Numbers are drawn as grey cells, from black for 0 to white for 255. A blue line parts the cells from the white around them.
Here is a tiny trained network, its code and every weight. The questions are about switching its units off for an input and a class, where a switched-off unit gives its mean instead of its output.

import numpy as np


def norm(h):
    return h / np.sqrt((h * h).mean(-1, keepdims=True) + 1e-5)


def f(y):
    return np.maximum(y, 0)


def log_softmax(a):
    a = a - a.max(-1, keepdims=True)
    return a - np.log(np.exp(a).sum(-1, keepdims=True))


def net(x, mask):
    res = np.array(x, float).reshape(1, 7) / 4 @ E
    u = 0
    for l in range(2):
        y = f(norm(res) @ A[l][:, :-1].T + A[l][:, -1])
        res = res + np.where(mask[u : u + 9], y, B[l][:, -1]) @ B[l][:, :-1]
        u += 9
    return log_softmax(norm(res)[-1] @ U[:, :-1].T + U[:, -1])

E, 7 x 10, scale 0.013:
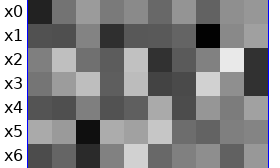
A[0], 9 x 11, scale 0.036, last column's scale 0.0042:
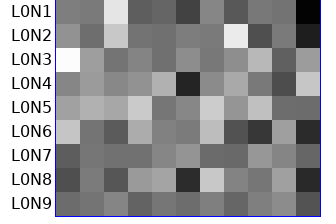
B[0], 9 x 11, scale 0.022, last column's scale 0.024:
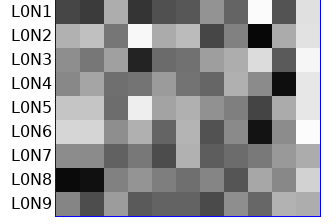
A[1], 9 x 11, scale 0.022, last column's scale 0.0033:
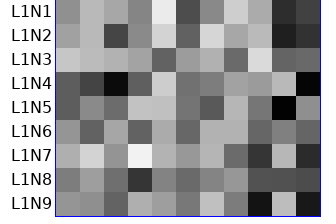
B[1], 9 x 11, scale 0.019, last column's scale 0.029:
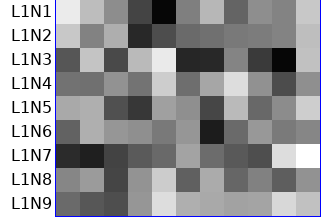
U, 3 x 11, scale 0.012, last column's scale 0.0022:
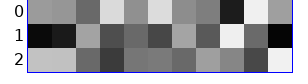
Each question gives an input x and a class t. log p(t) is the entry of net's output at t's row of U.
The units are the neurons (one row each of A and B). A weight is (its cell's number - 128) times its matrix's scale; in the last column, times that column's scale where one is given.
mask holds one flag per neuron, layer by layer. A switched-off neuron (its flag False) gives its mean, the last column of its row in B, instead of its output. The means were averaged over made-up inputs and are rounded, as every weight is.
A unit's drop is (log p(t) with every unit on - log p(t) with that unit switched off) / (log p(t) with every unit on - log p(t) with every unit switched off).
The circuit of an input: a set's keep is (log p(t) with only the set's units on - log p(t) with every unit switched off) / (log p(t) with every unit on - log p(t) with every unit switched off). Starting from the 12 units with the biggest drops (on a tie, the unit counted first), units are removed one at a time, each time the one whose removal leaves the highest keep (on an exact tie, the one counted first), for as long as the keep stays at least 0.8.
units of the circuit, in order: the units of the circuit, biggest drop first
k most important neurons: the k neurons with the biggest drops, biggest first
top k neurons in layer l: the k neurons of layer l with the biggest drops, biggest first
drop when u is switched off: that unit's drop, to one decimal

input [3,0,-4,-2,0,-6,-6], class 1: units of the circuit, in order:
(L0N1)
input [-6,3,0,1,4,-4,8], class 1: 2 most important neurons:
(L0N6; L0N5)
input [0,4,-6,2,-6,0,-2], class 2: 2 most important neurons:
(L0N1; L0N6)
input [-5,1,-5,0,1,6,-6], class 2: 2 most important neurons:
(L0N3; L0N2)
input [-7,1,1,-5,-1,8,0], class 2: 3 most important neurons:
(L0N3; L0N2; L0N5)
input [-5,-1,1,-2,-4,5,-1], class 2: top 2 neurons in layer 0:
(L0N3; L0N2)
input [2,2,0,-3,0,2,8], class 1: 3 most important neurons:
(L0N8; L0N2; L0N5)
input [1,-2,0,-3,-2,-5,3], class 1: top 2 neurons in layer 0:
(L0N8; L0N1)
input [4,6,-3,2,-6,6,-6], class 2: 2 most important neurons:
(L0N1; L0N2)
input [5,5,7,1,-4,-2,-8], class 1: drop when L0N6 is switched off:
0.1
